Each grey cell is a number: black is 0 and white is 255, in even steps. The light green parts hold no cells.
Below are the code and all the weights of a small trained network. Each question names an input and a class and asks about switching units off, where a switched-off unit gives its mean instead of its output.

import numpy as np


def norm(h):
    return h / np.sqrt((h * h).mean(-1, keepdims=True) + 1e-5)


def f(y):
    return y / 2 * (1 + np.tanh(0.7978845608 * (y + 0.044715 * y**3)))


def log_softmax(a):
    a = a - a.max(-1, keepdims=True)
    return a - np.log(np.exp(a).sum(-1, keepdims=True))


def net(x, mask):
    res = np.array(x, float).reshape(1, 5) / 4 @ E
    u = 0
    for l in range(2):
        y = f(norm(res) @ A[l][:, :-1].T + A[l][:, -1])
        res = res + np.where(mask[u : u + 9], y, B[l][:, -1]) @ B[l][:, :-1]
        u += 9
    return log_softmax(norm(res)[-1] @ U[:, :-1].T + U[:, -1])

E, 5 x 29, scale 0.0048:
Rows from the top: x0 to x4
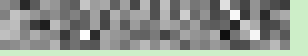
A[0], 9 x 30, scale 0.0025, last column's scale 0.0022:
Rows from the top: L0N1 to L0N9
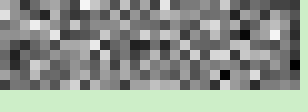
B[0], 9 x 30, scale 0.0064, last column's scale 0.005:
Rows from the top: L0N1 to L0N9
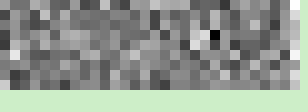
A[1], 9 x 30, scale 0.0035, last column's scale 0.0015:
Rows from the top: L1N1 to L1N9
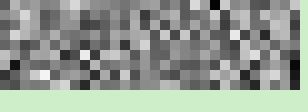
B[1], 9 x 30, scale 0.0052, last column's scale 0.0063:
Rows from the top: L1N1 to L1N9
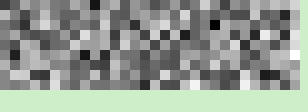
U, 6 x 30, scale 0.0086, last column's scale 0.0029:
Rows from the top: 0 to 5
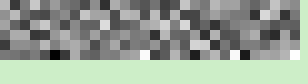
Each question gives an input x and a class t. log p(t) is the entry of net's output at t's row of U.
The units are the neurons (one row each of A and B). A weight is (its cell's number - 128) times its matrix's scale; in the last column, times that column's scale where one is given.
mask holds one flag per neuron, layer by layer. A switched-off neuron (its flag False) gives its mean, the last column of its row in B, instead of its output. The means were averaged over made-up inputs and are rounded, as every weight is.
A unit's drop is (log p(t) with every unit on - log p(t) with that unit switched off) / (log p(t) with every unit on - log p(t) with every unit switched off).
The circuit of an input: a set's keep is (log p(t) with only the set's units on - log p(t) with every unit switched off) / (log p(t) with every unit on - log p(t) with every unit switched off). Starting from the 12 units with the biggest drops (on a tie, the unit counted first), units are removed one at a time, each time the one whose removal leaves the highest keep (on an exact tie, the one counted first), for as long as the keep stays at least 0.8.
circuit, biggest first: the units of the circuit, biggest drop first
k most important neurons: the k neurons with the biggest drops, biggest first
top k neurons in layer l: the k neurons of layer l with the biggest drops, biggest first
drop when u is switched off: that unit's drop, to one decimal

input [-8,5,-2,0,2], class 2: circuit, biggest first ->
(L1N3)
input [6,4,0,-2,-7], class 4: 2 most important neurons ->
(L0N5 L1N1)
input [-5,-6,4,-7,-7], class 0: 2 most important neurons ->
(L0N9 L1N7)
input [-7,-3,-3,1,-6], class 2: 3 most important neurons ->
(L1N3 L1N2 L0N4)
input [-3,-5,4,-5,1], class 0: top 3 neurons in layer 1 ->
(L1N7 L1N4 L1N9)
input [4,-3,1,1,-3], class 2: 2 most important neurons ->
(L0N1 L1N4)
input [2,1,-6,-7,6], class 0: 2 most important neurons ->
(L0N9 L1N7)
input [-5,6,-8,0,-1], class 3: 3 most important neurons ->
(L1N8 L0N3 L0N6)
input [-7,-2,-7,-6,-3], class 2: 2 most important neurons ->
(L1N3 L1N2)
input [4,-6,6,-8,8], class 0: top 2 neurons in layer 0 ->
(L0N9 L0N5)
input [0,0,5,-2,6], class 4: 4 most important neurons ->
(L0N4 L1N1 L0N3 L1N8)
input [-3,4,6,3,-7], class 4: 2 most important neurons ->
(L0N5 L0N3)
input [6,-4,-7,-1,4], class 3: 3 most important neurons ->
(L1N8 L0N7 L1N3)
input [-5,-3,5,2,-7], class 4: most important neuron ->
(L0N5)
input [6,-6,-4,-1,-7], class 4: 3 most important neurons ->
(L0N5 L1N4 L1N1)
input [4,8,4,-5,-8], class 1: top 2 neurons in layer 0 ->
(L0N4 L0N8)
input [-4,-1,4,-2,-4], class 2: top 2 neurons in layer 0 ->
(L0N4 L0N3)
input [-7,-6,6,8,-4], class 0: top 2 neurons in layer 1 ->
(L1N6 L1N4)
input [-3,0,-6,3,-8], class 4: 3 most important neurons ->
(L0N5 L1N1 L0N2)
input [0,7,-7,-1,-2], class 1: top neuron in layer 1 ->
(L1N4)
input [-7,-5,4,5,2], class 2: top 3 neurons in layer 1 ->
(L1N3 L1N2 L1N4)
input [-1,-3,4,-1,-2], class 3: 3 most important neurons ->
(L0N2 L1N4 L0N1)
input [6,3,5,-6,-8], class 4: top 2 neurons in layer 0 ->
(L0N5 L0N8)
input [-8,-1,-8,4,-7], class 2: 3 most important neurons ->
(L1N3 L1N2 L0N2)
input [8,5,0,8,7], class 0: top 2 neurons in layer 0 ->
(L0N5 L0N8)
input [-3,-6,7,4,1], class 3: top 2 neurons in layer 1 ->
(L1N4 L1N5)
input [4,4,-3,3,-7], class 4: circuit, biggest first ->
(L0N5)
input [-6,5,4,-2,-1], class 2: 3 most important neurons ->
(L1N3 L1N2 L0N6)
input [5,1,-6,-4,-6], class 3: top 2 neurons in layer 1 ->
(L1N8 L1N3)
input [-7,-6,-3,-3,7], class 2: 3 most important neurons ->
(L1N3 L1N2 L0N5)
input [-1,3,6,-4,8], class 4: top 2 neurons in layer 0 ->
(L0N4 L0N3)
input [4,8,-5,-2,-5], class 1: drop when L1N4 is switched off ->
1.0
